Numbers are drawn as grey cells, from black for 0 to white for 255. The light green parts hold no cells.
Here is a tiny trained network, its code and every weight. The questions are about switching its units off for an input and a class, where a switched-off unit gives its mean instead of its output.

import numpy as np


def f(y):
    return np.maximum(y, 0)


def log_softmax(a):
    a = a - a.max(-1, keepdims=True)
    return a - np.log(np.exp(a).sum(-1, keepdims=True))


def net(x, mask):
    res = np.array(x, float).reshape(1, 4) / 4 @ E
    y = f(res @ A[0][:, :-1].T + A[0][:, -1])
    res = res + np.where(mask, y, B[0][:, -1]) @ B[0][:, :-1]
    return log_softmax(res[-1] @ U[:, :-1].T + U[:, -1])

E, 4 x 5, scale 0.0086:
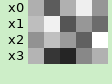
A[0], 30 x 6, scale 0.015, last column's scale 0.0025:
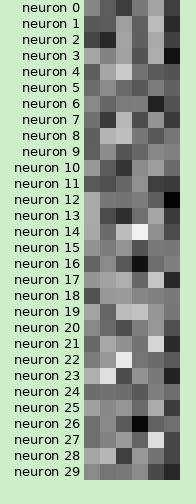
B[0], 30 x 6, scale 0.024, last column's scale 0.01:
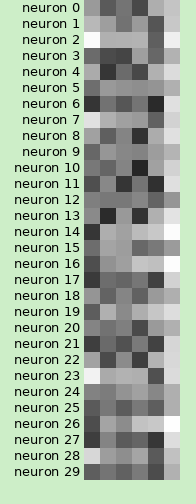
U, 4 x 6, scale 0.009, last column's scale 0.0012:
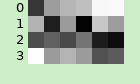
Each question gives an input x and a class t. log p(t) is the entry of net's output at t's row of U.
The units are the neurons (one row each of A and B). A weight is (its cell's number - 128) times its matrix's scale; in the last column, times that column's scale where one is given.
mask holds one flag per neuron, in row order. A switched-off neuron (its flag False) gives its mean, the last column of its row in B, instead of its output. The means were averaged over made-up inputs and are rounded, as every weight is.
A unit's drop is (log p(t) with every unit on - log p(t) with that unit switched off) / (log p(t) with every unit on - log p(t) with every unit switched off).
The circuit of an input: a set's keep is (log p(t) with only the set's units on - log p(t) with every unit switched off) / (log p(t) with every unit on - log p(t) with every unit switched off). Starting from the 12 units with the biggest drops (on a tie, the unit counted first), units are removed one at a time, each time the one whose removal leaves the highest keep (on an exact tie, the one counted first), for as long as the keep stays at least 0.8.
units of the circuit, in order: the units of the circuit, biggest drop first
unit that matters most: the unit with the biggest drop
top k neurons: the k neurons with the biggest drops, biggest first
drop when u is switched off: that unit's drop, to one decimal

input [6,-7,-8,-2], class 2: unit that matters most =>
neuron 11
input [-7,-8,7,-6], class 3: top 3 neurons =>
[neuron 2; neuron 7; neuron 1]
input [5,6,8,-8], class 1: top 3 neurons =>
[neuron 22; neuron 8; neuron 4]
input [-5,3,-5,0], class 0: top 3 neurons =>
[neuron 26; neuron 16; neuron 27]
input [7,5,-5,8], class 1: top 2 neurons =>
[neuron 13; neuron 10]
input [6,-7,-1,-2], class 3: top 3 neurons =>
[neuron 2; neuron 7; neuron 26]
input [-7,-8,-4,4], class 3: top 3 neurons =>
[neuron 2; neuron 7; neuron 14]
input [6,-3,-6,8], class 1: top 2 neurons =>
[neuron 13; neuron 10]
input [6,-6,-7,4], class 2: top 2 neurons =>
[neuron 11; neuron 6]
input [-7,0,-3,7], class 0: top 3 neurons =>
[neuron 26; neuron 16; neuron 4]
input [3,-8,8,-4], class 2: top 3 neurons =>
[neuron 27; neuron 21; neuron 17]
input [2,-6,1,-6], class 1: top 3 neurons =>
[neuron 22; neuron 4; neuron 23]
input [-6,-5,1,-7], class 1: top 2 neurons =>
[neuron 4; neuron 8]
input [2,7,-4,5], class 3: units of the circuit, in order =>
[neuron 23]
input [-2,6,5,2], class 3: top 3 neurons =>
[neuron 23; neuron 28; neuron 6]
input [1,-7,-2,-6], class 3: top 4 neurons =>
[neuron 2; neuron 7; neuron 13; neuron 10]
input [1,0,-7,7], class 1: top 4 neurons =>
[neuron 13; neuron 10; neuron 0; neuron 27]
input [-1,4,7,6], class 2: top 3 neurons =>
[neuron 21; neuron 27; neuron 17]
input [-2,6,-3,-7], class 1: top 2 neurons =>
[neuron 8; neuron 4]
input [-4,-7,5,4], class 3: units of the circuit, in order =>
[neuron 2]
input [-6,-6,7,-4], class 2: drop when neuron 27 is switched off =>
1.2
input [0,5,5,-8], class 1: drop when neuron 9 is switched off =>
0.0
